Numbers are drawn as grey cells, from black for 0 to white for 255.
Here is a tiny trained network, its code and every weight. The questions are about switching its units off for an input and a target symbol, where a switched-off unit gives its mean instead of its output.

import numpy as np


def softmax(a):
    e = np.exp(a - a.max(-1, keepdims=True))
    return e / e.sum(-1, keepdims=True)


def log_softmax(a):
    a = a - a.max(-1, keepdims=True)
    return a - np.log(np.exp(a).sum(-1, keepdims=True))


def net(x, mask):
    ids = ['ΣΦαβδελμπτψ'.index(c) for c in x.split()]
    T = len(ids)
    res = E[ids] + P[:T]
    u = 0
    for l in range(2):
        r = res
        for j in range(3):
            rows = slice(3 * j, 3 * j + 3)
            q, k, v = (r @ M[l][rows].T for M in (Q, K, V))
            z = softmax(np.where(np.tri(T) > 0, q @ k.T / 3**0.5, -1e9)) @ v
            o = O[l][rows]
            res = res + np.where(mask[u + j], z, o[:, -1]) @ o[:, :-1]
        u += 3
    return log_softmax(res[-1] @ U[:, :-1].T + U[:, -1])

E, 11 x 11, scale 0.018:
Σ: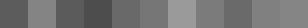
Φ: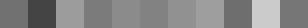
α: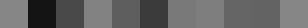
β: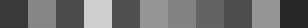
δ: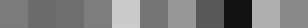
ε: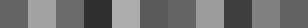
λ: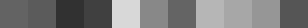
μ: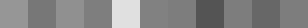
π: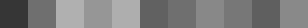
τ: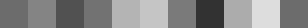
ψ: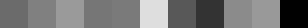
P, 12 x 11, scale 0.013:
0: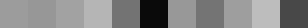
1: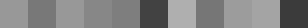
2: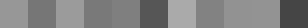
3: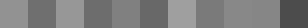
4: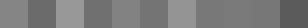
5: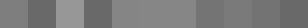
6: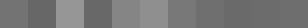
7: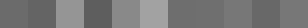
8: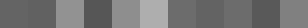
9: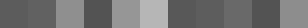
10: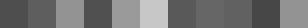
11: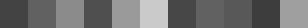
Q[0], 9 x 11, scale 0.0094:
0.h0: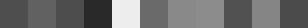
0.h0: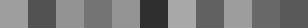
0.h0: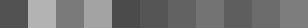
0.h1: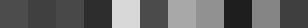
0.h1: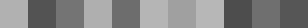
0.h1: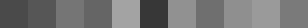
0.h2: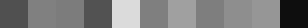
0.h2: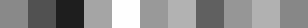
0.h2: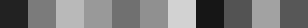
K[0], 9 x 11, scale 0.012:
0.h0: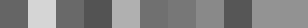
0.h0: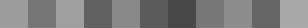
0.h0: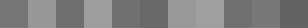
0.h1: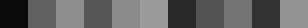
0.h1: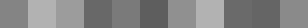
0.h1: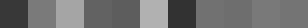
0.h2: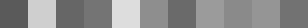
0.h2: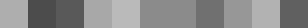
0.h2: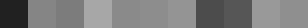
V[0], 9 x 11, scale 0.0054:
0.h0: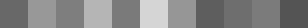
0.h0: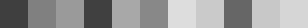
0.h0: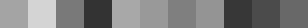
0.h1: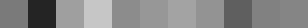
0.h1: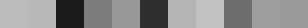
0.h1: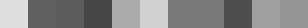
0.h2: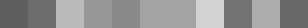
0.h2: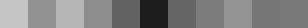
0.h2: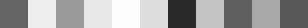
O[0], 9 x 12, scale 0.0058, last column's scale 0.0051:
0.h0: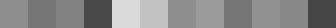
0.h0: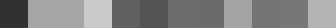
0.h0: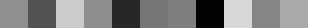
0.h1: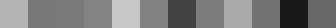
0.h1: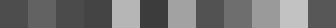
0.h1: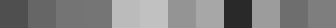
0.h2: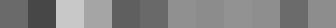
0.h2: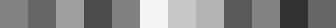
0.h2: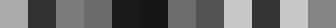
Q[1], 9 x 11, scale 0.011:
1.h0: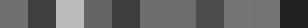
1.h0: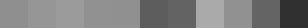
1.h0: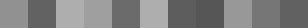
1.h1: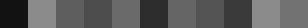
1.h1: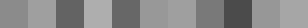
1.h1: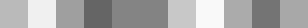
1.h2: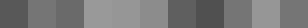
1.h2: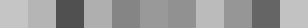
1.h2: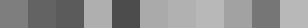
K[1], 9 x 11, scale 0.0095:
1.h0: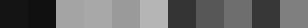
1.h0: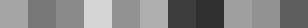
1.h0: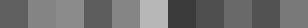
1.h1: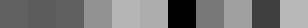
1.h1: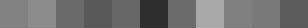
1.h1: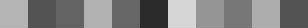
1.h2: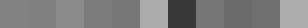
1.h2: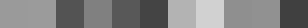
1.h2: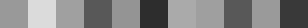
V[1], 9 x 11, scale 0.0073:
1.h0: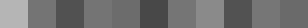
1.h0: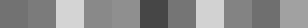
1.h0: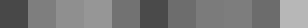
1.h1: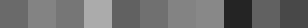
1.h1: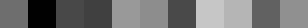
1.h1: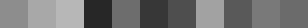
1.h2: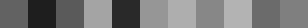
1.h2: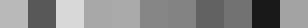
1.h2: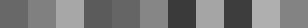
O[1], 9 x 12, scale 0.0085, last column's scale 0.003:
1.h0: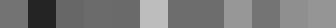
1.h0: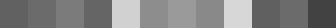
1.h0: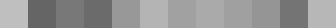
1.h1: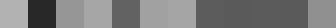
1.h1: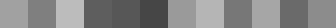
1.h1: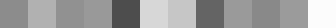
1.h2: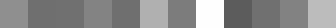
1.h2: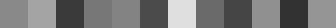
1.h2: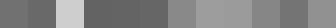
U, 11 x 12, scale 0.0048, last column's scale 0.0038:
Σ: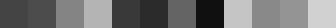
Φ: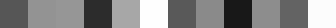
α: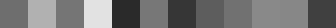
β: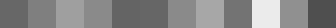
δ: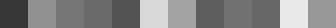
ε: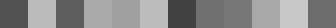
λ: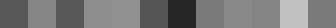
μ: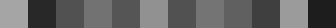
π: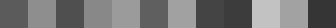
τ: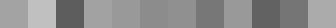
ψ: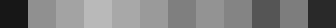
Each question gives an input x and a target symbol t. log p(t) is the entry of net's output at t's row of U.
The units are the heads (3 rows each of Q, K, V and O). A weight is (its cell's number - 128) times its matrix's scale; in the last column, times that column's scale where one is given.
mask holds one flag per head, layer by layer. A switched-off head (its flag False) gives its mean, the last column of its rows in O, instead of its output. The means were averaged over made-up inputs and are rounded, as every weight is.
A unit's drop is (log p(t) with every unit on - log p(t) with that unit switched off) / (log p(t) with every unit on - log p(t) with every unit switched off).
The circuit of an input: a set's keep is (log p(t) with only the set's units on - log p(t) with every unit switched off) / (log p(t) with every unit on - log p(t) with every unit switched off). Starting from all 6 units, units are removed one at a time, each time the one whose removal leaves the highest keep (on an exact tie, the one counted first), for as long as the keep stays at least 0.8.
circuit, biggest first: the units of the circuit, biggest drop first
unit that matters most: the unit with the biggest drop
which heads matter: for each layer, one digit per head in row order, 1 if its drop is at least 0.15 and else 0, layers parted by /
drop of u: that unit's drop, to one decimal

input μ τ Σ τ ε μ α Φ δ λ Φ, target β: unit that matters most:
1.h1
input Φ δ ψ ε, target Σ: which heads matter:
100 / 101
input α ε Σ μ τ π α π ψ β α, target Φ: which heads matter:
001 / 000
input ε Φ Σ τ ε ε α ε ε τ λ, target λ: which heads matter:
001 / 010
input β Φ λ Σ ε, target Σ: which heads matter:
100 / 001
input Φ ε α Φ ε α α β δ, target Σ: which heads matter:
101 / 000
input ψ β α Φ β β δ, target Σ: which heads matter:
100 / 001
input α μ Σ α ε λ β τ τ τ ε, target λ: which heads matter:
001 / 010
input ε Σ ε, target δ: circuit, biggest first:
1.h1, 0.h1, 1.h2
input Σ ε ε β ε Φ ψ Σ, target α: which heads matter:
010 / 100
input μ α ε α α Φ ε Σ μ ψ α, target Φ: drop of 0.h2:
1.2
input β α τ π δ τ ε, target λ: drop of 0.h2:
0.1
